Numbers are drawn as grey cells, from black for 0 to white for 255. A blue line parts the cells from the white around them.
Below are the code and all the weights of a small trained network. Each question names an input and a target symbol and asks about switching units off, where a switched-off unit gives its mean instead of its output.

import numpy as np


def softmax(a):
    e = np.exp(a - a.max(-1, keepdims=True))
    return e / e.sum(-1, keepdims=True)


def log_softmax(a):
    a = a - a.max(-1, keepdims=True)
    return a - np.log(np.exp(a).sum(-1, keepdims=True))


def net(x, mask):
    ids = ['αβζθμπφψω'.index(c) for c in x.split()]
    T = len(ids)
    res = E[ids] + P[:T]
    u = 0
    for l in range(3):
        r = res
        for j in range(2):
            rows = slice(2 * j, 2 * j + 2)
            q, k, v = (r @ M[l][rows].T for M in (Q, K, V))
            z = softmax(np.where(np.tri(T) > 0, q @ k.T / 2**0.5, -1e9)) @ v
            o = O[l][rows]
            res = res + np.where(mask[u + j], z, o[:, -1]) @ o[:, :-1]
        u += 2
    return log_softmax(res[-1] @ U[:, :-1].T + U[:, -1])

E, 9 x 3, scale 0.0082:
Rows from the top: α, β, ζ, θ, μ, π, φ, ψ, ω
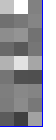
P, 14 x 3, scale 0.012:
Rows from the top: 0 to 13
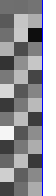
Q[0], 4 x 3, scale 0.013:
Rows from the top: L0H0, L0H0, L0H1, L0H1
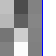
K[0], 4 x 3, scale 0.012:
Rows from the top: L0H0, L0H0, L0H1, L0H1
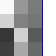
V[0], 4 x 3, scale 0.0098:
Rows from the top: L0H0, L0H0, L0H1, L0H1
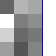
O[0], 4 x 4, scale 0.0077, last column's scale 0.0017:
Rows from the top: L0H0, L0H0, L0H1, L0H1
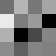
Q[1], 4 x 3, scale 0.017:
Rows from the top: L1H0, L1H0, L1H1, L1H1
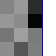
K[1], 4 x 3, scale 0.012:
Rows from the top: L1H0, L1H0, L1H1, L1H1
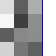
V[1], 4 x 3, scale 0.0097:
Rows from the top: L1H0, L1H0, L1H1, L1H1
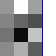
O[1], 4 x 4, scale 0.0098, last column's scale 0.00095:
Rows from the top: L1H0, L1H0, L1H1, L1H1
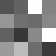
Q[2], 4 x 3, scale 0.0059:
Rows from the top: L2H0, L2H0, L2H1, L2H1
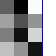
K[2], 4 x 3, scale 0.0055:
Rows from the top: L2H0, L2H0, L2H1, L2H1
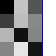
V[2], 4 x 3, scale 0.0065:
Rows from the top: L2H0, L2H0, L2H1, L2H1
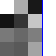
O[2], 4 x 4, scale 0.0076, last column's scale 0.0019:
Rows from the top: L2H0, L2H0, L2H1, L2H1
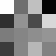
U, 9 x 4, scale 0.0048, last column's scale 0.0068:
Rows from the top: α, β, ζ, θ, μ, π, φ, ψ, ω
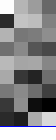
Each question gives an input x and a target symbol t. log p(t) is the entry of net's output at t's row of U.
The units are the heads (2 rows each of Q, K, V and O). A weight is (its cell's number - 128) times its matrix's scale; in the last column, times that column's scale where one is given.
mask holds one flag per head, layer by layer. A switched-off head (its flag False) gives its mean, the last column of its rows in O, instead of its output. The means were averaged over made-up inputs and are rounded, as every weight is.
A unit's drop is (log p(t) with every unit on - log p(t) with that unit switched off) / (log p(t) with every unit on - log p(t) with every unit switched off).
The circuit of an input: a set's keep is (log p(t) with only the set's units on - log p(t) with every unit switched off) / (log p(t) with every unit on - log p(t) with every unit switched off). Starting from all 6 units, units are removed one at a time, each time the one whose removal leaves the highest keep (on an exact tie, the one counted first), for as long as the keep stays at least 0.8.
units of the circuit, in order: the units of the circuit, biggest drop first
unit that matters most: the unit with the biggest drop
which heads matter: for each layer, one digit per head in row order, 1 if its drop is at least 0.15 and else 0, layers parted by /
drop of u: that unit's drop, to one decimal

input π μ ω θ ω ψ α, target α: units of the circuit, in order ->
L1H1, L0H0, L2H0
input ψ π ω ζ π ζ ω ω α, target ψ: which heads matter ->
11 / 11 / 10
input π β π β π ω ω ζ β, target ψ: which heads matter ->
11 / 11 / 10
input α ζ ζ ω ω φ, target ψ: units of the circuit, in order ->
L1H0, L2H0, L0H1
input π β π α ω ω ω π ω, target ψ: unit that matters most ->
L0H1
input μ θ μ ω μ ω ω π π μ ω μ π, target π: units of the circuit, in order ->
L0H1, L1H0
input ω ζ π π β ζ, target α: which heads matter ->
01 / 10 / 10
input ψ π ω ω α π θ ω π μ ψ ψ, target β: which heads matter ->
11 / 10 / 00
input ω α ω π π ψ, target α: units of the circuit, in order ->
L1H0, L2H0, L0H1
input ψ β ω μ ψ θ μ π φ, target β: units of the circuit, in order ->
L1H0, L0H1, L0H0
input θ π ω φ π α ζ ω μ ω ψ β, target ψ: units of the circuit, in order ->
L0H1, L1H0, L1H1, L2H0
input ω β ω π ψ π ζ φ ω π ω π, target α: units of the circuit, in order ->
L2H0, L1H0, L0H1
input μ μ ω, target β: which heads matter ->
01 / 10 / 00
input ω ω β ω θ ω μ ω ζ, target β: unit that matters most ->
L0H0
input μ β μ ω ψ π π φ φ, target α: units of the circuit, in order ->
L2H0, L1H0, L0H1, L0H0
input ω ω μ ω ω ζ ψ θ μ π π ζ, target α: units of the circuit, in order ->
L2H0, L1H0, L0H1
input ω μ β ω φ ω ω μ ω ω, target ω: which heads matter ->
01 / 11 / 00
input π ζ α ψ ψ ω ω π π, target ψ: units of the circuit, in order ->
L1H0, L0H1, L2H0, L1H1
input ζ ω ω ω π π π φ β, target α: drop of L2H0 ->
0.9
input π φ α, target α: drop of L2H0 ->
0.5
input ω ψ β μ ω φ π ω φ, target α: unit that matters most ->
L2H0
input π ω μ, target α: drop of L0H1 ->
0.1
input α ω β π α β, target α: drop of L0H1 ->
0.3
